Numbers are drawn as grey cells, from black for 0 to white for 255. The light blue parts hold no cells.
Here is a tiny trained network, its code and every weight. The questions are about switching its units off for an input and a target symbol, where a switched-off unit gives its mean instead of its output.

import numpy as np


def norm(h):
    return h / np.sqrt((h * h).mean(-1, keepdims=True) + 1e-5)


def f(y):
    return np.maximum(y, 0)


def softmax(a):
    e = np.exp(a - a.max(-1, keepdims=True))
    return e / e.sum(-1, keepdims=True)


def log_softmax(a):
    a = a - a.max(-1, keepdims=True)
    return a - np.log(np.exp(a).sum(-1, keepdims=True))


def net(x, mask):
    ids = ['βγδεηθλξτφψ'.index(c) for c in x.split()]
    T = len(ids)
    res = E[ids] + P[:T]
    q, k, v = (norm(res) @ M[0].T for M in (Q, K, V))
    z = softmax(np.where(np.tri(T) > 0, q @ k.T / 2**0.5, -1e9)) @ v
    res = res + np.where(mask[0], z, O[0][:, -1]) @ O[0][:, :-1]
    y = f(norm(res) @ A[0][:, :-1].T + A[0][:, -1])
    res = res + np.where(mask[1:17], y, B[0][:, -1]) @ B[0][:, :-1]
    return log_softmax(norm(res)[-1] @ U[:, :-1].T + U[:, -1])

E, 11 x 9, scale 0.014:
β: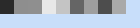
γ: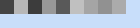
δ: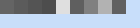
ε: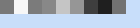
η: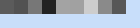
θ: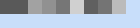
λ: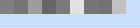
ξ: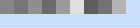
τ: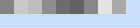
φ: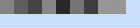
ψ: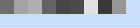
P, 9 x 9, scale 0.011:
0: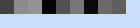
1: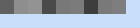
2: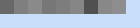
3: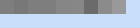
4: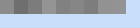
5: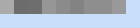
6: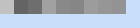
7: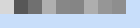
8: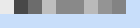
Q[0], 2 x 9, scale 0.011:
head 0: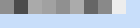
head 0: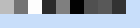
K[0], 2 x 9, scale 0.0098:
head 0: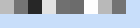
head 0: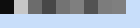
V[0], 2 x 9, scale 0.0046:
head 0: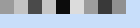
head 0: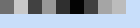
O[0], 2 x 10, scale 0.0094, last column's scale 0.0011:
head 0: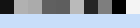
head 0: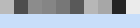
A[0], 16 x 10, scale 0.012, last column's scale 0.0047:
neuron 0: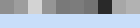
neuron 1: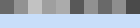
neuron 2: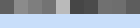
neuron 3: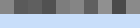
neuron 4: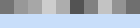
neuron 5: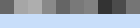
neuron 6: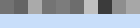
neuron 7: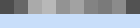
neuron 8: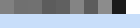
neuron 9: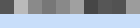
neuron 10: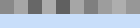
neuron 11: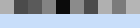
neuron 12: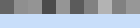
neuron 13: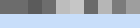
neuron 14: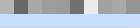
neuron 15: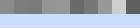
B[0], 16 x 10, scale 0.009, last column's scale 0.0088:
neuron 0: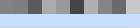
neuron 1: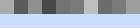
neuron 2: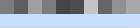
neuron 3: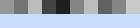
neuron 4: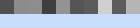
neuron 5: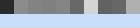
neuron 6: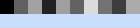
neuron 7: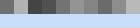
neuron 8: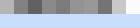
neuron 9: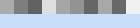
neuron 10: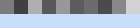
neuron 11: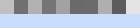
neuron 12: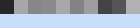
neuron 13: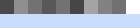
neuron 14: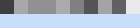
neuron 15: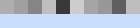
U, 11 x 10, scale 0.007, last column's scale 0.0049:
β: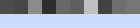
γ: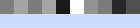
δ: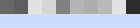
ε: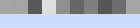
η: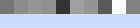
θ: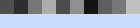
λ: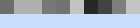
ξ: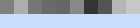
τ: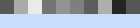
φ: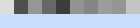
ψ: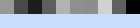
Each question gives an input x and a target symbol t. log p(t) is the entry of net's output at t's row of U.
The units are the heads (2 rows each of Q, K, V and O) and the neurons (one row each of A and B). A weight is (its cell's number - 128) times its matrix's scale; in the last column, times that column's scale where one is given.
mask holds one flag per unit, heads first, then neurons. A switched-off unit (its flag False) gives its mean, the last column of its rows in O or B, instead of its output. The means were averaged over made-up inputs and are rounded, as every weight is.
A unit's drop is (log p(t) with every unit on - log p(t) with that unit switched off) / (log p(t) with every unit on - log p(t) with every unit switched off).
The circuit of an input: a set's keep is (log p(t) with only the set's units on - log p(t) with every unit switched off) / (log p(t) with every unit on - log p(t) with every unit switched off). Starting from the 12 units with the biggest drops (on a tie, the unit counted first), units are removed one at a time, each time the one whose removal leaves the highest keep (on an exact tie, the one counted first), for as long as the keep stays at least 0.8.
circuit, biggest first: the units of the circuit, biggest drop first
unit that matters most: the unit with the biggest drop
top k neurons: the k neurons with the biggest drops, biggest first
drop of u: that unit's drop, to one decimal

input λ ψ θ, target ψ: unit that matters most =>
neuron 7
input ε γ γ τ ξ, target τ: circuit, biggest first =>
[head 0; neuron 14; neuron 8]
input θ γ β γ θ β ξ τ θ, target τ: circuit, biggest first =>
[neuron 14; neuron 8]
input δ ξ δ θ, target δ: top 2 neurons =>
[neuron 15; neuron 14]
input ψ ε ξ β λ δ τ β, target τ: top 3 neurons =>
[neuron 4; neuron 14; neuron 8]
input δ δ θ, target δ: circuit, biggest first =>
[head 0; neuron 14]
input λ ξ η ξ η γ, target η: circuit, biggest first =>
[head 0; neuron 10; neuron 15]
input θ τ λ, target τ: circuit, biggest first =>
[head 0; neuron 14; neuron 8]
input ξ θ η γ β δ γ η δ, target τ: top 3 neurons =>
[neuron 14; neuron 8; neuron 9]
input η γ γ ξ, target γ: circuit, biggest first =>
[head 0; neuron 9; neuron 3; neuron 8]
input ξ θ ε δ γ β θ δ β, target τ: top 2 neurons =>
[neuron 14; neuron 4]
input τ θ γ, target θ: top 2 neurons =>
[neuron 10; neuron 9]
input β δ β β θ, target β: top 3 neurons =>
[neuron 9; neuron 7; neuron 10]
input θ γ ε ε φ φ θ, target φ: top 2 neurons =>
[neuron 11; neuron 8]
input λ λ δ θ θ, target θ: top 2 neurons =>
[neuron 8; neuron 10]
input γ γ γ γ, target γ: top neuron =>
[neuron 9]
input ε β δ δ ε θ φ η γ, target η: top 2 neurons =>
[neuron 10; neuron 9]
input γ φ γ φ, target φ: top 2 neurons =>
[neuron 8; neuron 11]
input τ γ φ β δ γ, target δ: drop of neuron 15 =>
0.3
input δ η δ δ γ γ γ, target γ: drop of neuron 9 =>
0.2
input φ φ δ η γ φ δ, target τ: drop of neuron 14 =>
0.9
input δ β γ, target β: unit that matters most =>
neuron 10
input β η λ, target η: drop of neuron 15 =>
0.2
